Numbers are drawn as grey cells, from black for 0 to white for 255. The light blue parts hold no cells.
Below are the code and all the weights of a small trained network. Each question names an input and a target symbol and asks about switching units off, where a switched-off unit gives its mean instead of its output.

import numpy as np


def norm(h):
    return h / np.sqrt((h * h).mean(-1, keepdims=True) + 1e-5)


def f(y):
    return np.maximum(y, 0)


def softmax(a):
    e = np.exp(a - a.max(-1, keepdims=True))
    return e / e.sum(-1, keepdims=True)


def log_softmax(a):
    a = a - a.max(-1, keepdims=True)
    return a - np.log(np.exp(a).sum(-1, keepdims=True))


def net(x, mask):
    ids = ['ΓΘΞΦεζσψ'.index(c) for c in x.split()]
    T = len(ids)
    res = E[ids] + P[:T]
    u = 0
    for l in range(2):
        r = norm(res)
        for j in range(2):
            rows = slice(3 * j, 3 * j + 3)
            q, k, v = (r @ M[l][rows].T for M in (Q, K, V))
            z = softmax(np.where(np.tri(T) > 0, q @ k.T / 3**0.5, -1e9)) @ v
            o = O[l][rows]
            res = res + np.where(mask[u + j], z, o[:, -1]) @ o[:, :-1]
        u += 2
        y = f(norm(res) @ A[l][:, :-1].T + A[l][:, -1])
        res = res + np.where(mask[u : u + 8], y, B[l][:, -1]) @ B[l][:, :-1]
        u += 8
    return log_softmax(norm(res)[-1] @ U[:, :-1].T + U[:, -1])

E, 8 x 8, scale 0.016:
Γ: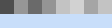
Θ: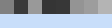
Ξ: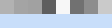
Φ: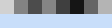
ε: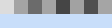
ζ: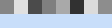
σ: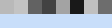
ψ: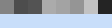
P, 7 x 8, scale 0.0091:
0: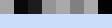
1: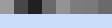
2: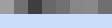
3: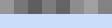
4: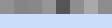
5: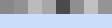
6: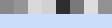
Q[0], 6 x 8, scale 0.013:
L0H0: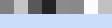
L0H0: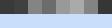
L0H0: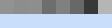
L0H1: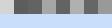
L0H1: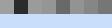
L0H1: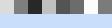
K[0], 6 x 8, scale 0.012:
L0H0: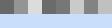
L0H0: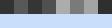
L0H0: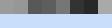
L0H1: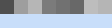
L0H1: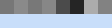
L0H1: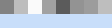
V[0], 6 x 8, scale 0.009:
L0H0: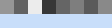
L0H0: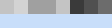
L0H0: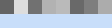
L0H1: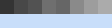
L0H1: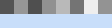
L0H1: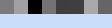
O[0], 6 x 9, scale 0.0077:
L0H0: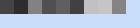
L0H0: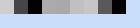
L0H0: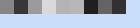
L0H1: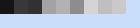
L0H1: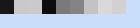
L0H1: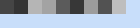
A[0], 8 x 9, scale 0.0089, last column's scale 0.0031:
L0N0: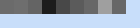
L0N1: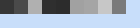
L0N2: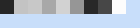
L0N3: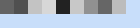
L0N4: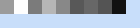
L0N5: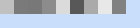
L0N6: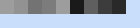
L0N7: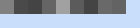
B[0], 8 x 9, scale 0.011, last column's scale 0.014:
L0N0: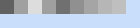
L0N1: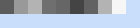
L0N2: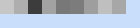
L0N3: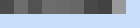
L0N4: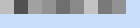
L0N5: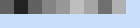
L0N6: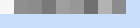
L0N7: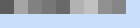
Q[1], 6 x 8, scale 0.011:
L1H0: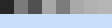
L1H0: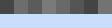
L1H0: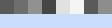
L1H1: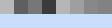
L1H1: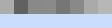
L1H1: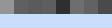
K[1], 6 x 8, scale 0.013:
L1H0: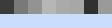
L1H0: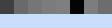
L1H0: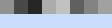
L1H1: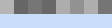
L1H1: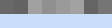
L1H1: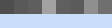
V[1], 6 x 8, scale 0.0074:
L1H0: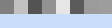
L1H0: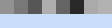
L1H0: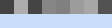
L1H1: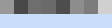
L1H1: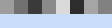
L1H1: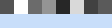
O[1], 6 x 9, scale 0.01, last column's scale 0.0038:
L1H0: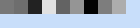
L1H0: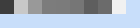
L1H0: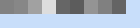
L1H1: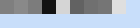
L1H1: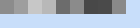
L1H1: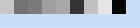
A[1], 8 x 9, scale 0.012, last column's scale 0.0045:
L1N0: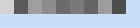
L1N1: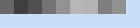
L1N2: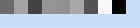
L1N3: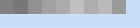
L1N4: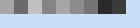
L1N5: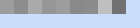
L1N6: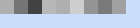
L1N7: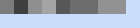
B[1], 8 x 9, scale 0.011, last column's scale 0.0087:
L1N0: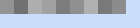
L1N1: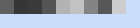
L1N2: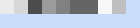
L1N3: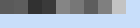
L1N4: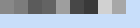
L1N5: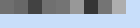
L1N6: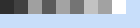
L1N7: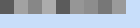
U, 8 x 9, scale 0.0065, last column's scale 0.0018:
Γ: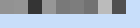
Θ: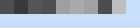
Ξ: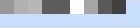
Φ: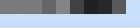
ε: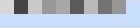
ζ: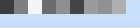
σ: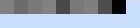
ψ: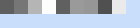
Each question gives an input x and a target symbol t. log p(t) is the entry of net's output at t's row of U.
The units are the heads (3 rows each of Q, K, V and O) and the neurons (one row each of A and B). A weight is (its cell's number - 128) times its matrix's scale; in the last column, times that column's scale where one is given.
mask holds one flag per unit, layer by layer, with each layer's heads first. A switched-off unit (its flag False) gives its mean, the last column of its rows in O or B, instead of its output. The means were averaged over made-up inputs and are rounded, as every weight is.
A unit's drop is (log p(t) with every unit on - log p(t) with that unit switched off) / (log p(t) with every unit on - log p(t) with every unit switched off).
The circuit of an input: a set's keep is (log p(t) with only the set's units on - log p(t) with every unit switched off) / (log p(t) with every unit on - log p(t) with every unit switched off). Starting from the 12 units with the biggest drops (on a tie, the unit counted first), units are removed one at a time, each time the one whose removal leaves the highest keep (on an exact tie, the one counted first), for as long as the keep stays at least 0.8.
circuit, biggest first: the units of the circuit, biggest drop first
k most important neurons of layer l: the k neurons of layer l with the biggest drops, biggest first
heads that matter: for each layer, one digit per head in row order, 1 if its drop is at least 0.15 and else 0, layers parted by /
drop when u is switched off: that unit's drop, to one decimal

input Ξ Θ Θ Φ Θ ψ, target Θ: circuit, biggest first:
(L0N1, L0H1, L1N1)
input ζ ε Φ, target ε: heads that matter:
11 / 00
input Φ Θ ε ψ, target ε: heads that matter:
11 / 00
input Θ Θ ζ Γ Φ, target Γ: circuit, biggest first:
(L0H0, L1N6)
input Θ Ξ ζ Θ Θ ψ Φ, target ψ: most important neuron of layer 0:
(L0N3)
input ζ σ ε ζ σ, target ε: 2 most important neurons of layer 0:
(L0N4, L0N1)
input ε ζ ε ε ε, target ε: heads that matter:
01 / 01
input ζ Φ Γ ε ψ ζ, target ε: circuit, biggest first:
(L0H1, L0H0, L0N4)
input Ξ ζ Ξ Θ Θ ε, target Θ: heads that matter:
11 / 00
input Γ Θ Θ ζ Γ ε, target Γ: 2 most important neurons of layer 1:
(L1N2, L1N6)
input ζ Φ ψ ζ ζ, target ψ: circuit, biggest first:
(L0H0, L1H1)
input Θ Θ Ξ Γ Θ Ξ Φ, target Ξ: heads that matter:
11 / 01
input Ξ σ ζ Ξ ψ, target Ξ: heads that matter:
11 / 00
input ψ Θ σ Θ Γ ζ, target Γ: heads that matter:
10 / 00
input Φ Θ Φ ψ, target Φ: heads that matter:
11 / 00
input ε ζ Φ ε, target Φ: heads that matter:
11 / 10
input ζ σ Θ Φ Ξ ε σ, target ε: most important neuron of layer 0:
(L0N1)
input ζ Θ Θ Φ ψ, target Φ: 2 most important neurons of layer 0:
(L0N3, L0N5)
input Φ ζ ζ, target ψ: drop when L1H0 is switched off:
0.2
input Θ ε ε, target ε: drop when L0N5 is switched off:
0.1
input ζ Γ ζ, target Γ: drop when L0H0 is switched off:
0.8
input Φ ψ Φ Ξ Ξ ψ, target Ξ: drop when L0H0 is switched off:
0.2
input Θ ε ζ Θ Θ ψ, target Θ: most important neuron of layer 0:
(L0N1)
